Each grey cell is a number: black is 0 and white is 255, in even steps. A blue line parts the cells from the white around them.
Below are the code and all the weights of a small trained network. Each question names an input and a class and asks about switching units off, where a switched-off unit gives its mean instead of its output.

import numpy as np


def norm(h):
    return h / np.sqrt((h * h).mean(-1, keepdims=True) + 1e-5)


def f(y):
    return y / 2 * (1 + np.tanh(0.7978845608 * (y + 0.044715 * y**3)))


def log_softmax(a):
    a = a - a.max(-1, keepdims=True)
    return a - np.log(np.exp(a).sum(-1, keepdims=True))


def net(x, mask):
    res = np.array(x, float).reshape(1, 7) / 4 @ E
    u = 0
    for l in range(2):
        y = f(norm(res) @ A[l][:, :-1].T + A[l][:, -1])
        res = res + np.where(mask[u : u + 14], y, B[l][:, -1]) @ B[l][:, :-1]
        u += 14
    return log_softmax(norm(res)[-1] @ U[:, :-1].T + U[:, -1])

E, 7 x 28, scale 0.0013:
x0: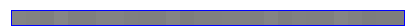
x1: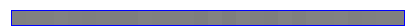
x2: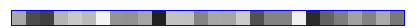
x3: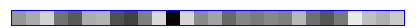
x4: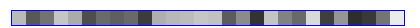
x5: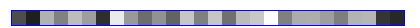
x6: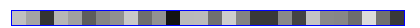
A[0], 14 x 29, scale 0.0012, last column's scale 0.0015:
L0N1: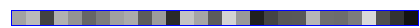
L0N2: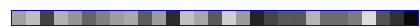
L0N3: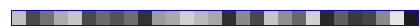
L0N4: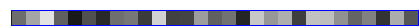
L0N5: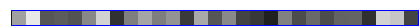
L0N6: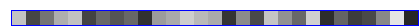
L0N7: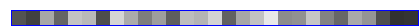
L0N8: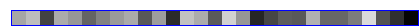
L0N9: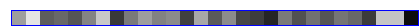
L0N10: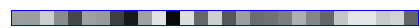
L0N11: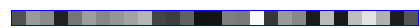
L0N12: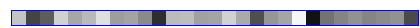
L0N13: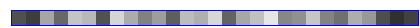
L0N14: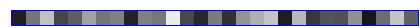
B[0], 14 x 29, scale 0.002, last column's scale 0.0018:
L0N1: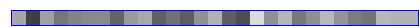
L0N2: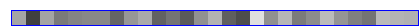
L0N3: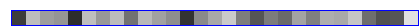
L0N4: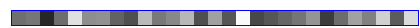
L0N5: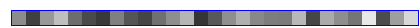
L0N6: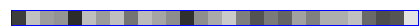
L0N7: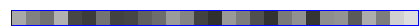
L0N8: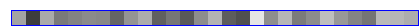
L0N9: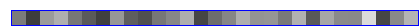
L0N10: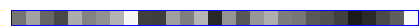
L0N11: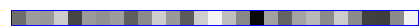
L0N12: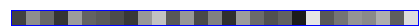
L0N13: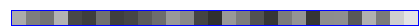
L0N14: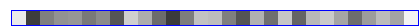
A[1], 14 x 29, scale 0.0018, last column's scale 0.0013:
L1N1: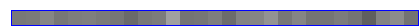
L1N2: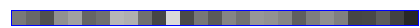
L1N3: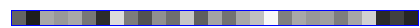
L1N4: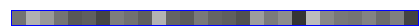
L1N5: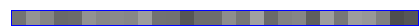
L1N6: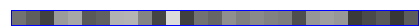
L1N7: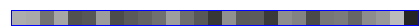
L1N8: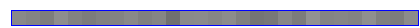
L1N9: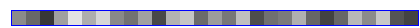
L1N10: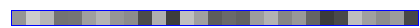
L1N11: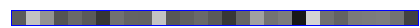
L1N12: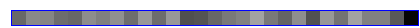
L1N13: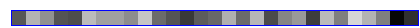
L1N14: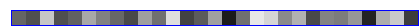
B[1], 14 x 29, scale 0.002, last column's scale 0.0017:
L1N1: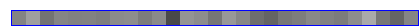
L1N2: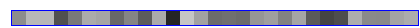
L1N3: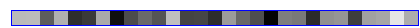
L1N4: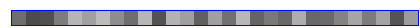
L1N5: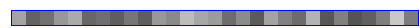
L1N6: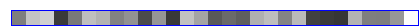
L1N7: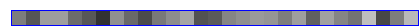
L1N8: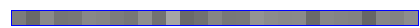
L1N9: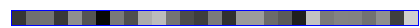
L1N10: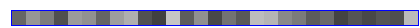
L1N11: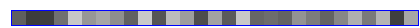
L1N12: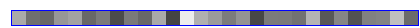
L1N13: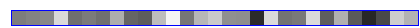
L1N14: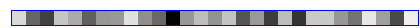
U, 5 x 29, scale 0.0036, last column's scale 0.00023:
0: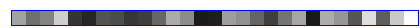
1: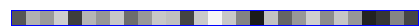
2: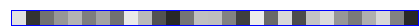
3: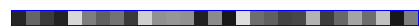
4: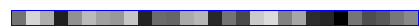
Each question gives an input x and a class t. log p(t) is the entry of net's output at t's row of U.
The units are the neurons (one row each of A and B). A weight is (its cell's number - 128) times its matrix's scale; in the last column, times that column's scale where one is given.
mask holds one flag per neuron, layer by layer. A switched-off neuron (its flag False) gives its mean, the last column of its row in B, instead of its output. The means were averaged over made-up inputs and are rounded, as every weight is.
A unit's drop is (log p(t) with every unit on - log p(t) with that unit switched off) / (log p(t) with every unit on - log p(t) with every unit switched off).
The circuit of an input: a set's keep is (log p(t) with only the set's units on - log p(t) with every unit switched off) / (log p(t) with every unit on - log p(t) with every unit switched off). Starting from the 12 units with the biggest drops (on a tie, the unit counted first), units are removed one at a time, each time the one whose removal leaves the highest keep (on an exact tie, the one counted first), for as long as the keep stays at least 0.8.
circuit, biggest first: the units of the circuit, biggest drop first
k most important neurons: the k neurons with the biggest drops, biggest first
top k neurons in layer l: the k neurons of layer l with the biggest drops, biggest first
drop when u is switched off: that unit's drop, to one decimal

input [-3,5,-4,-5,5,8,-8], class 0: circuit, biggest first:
[L1N3]
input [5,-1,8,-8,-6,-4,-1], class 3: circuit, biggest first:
[L1N9, L0N12]
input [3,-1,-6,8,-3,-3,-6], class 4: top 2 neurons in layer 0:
[L0N10, L0N12]
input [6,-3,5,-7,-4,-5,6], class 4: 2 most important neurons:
[L1N6, L0N14]
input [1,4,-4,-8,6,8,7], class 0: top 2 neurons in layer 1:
[L1N3, L1N14]
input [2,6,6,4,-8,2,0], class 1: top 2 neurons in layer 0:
[L0N11, L0N4]
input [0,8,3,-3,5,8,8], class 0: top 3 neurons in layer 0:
[L0N14, L0N13, L0N7]
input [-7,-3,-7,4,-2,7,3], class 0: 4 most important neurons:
[L1N3, L0N12, L0N13, L0N7]
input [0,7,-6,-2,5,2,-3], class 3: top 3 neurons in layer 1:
[L1N11, L1N13, L1N4]
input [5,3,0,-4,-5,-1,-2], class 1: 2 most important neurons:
[L0N11, L0N10]
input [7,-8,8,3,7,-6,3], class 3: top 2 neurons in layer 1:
[L1N9, L1N13]
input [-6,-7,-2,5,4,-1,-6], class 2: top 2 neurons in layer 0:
[L0N14, L0N11]
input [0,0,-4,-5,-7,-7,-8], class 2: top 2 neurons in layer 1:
[L1N14, L1N3]
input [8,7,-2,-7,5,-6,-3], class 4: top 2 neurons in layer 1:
[L1N6, L1N2]
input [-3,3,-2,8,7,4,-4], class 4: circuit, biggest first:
[L0N10]
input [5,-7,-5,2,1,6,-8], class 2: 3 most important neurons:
[L1N14, L0N14, L0N5]
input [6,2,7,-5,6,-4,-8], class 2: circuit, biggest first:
[L1N14, L0N14]
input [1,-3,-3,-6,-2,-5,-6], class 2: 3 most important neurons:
[L1N14, L0N14, L0N10]
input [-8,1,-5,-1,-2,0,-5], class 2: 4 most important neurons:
[L0N14, L1N14, L0N12, L1N9]
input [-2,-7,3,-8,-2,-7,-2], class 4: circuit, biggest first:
[L1N6]
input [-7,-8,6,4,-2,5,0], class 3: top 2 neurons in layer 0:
[L0N12, L0N5]
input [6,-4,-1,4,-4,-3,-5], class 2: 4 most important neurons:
[L1N14, L0N14, L0N6, L0N3]
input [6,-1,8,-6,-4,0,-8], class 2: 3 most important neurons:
[L1N14, L0N14, L0N4]
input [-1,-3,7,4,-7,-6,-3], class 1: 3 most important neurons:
[L0N11, L1N13, L0N4]
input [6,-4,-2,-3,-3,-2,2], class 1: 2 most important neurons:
[L0N10, L0N11]
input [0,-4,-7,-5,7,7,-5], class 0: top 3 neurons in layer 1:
[L1N3, L1N13, L1N9]
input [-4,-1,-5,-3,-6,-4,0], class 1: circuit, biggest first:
[L1N13]
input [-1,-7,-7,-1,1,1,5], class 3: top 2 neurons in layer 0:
[L0N4, L0N14]
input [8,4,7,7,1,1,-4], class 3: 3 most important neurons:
[L1N9, L0N12, L1N6]
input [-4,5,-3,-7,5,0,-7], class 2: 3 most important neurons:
[L1N14, L0N14, L0N10]
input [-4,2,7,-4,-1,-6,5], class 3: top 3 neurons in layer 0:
[L0N12, L0N13, L0N7]
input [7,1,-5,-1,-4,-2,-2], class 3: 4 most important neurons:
[L0N4, L0N6, L0N3, L1N11]
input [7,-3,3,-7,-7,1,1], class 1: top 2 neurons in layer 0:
[L0N11, L0N10]
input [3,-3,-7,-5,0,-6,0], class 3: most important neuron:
[L1N11]
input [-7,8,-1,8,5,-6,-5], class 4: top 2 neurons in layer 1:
[L1N10, L1N3]
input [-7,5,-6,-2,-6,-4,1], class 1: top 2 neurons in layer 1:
[L1N13, L1N9]
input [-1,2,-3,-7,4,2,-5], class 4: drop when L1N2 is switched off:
0.1
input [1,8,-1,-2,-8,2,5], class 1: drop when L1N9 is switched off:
0.0
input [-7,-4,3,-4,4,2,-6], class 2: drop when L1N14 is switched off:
0.4
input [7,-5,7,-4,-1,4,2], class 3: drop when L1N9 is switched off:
0.1
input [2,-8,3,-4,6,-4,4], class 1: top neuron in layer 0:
[L0N10]
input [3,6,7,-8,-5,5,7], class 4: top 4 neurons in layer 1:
[L1N6, L1N2, L1N14, L1N11]
